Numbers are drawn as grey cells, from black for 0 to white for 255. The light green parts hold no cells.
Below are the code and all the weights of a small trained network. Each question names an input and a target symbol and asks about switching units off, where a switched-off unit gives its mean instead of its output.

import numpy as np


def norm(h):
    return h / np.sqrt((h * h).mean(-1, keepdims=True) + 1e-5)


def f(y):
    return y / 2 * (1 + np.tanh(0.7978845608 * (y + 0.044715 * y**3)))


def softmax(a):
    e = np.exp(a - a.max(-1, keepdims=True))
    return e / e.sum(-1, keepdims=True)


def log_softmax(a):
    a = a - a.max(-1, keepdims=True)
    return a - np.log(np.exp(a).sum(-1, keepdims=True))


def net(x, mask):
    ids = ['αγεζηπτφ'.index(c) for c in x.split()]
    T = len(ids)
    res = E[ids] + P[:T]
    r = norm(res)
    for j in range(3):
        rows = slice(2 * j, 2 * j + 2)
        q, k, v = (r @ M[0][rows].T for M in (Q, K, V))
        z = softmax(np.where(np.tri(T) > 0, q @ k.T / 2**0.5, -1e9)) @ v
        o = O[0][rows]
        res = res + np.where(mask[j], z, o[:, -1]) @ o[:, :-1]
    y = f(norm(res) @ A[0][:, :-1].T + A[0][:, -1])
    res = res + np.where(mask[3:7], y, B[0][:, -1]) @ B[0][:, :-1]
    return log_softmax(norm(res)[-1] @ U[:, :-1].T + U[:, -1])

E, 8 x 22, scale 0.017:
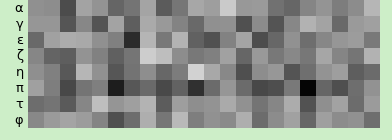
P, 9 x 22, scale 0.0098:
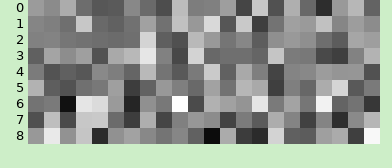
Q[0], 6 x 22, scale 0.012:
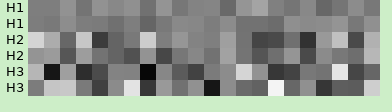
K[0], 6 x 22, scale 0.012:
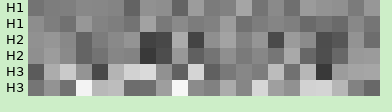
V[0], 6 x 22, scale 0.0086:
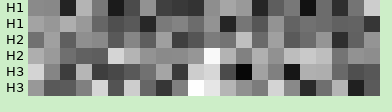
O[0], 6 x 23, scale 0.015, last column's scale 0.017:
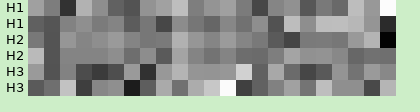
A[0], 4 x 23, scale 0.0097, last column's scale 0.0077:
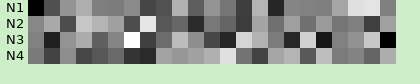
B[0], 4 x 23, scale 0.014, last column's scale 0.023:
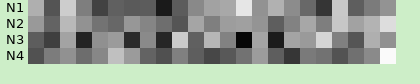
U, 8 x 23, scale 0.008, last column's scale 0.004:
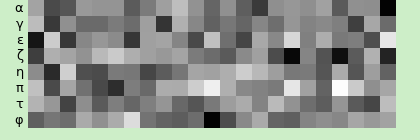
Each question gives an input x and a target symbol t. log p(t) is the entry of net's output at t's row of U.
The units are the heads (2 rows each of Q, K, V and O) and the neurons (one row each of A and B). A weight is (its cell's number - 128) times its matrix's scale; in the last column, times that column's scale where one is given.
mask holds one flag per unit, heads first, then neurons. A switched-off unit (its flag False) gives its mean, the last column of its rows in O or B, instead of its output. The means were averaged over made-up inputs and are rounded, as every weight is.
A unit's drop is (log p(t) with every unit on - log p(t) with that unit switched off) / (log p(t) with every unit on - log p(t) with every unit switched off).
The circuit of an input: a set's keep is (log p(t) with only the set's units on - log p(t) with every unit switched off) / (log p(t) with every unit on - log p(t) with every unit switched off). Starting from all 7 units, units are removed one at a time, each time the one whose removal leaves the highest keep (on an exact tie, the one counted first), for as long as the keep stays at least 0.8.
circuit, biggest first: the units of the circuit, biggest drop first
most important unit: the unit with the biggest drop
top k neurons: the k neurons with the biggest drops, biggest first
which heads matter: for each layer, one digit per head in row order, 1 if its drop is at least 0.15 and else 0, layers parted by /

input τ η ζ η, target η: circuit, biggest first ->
[H3; N4]
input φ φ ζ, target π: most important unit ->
H3
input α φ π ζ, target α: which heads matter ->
100
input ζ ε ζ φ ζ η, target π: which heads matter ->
001
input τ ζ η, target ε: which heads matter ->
001
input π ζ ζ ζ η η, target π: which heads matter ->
111
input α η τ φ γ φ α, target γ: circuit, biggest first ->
[N3; H3]
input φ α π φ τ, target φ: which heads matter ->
100
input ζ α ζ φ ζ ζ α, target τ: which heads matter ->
001
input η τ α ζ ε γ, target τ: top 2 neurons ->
[N2; N4]
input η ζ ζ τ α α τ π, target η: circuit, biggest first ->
[N1; H2; H1]
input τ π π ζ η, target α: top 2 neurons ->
[N4; N1]
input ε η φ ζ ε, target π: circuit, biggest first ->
[N2; H3]
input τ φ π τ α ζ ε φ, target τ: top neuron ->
[N3]
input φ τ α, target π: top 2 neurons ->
[N2; N4]
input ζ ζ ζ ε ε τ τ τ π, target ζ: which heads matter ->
010
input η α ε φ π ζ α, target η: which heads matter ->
110
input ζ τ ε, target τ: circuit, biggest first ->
[N4; H1; H3]
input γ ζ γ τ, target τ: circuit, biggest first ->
[H3; N2; N4]
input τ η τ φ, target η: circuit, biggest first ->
[H3; N4]
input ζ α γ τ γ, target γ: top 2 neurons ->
[N3; N4]
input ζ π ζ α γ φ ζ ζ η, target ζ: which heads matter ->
010
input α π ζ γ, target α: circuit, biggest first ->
[H1]
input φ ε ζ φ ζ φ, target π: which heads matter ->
001
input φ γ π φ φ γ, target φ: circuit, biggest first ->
[N4; H1]
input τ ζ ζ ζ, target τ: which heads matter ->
000
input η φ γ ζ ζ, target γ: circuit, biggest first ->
[H3; N3]
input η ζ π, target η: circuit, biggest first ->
[H2; N1; H1]
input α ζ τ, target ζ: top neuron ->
[N4]
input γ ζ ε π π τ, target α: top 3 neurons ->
[N4; N1; N3]
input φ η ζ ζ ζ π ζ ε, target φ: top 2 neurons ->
[N4; N2]
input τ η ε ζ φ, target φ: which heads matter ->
001
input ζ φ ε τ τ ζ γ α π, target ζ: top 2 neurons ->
[N2; N1]
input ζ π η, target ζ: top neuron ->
[N2]
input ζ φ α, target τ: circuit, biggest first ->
[N4; H1; H3; N2]
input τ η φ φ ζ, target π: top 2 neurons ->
[N2; N4]
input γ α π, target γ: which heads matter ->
010
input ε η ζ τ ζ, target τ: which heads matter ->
001
